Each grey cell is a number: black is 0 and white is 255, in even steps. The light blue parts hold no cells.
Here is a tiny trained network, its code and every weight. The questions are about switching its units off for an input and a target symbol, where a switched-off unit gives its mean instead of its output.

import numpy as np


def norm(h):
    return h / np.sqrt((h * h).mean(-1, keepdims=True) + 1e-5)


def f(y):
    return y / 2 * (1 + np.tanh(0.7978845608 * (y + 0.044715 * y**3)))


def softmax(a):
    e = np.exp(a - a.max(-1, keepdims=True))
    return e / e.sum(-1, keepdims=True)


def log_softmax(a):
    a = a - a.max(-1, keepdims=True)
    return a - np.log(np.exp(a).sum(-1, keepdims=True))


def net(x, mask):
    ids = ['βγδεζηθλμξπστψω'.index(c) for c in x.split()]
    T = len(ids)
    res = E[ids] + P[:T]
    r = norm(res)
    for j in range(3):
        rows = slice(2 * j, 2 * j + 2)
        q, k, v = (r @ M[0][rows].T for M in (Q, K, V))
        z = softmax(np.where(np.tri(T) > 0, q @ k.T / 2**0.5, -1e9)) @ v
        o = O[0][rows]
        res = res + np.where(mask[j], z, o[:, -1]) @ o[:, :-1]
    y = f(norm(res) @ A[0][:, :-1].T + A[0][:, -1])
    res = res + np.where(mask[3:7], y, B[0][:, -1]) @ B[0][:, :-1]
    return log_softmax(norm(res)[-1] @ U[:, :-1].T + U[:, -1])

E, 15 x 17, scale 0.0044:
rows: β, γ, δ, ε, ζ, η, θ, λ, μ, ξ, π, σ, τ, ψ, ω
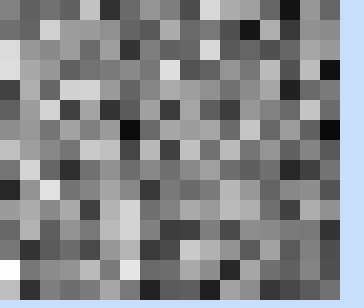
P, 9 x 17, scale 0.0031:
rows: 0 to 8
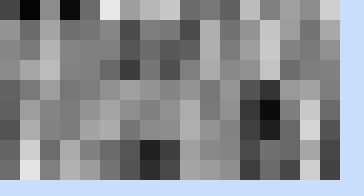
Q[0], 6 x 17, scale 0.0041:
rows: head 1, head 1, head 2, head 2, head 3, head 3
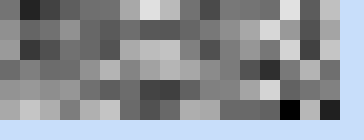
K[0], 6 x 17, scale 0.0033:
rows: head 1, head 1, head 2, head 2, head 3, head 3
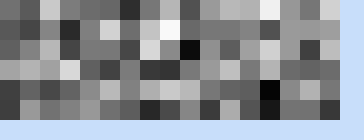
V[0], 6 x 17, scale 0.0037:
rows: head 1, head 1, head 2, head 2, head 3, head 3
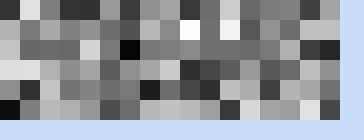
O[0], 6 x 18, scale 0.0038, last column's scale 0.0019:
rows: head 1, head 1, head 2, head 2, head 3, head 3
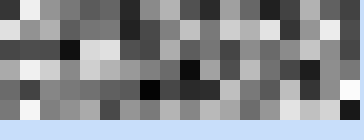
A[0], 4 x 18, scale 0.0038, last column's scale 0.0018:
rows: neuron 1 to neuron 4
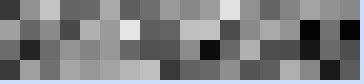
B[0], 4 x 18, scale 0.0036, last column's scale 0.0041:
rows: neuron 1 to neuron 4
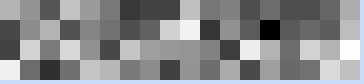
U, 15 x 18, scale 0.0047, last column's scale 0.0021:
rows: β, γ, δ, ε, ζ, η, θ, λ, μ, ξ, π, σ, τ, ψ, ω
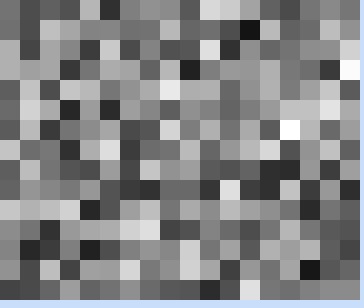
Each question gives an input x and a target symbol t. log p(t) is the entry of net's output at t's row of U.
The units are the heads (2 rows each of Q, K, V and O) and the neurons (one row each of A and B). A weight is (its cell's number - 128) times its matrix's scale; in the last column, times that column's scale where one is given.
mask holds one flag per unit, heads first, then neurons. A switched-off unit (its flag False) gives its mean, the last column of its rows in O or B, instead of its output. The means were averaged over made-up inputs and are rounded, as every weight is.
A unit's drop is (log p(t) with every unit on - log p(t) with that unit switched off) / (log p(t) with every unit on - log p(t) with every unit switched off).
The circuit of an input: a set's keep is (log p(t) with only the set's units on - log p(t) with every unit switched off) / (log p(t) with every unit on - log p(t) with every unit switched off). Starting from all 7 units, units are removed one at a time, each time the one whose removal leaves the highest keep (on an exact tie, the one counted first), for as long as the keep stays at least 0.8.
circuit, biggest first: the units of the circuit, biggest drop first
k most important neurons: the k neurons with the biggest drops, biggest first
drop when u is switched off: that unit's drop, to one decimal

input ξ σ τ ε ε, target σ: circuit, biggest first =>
[head 1; neuron 4]
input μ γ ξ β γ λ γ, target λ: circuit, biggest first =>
[head 1]
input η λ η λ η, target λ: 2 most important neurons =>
[neuron 3; neuron 1]
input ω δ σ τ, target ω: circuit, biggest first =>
[head 3; neuron 3]
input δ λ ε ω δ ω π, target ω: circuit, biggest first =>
[head 3; neuron 3]
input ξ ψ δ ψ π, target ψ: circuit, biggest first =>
[head 1; neuron 2]
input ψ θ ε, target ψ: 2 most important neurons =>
[neuron 2; neuron 3]
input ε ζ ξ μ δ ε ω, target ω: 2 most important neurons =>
[neuron 3; neuron 2]
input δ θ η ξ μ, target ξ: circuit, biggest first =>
[head 3; neuron 3]
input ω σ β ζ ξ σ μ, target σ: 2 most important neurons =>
[neuron 4; neuron 2]
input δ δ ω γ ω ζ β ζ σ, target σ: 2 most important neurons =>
[neuron 4; neuron 1]
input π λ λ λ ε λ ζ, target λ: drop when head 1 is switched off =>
0.6
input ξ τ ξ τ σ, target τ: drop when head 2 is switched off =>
0.9
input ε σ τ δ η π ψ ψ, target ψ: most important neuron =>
[neuron 2]
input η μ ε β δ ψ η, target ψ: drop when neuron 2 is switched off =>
0.2
